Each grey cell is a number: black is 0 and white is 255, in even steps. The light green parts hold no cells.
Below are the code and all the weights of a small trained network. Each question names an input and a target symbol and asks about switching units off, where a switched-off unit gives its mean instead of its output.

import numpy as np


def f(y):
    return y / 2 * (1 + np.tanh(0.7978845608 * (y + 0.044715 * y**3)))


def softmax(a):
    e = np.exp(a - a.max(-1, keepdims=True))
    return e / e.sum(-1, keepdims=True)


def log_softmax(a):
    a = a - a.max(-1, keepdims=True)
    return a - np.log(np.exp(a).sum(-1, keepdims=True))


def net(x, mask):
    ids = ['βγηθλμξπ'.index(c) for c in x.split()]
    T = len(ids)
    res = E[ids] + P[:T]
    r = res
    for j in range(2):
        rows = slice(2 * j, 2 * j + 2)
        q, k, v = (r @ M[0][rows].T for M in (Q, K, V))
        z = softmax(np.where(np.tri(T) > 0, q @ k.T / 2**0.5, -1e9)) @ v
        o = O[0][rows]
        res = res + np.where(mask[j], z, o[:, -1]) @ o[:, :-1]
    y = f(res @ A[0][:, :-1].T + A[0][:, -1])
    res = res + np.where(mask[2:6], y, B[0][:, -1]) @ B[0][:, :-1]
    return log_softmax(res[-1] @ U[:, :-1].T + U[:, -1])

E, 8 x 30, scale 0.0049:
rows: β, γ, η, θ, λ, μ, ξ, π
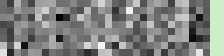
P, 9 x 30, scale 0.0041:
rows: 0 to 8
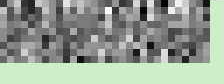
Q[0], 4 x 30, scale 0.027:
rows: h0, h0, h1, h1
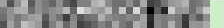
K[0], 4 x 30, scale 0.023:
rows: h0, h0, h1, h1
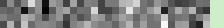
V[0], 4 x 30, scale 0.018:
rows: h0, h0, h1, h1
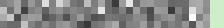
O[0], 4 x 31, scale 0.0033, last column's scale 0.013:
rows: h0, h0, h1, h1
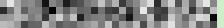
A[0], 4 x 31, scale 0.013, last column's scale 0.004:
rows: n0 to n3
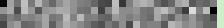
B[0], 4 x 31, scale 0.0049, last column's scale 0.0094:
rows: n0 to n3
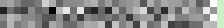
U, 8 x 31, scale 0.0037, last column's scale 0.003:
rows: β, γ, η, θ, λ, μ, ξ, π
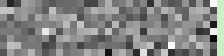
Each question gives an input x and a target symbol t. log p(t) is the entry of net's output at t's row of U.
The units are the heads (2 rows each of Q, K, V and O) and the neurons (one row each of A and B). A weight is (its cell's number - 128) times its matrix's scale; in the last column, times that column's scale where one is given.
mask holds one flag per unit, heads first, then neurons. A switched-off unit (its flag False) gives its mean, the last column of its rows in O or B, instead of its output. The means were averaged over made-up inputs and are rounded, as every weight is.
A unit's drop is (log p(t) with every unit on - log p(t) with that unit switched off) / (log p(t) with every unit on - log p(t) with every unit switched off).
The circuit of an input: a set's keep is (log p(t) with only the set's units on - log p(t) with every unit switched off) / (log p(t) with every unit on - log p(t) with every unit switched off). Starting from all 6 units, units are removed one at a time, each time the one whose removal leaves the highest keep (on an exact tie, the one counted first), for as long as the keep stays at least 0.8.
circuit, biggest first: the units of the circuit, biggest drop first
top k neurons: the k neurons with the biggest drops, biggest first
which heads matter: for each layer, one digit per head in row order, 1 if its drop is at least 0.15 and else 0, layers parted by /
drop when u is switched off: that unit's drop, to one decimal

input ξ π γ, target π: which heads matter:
11
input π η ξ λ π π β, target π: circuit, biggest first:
(h0, n3)
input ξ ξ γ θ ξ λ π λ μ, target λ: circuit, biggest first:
(h1)
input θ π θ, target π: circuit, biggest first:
(n3, h0)
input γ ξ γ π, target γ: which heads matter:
10
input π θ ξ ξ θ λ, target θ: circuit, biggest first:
(h0, n1, h1)
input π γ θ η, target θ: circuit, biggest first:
(n1, h0, h1)
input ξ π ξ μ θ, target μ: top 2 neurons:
(n1, n2)
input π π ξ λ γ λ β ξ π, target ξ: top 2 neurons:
(n3, n0)
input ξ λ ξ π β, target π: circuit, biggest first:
(n3, h0, h1)
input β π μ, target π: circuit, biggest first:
(n3, h0)
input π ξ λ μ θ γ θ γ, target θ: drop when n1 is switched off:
0.9
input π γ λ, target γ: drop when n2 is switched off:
-0.1
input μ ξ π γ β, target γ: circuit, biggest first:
(h0)
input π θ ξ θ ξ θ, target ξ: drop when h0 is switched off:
1.2
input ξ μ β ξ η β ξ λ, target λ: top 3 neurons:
(n0, n2, n3)
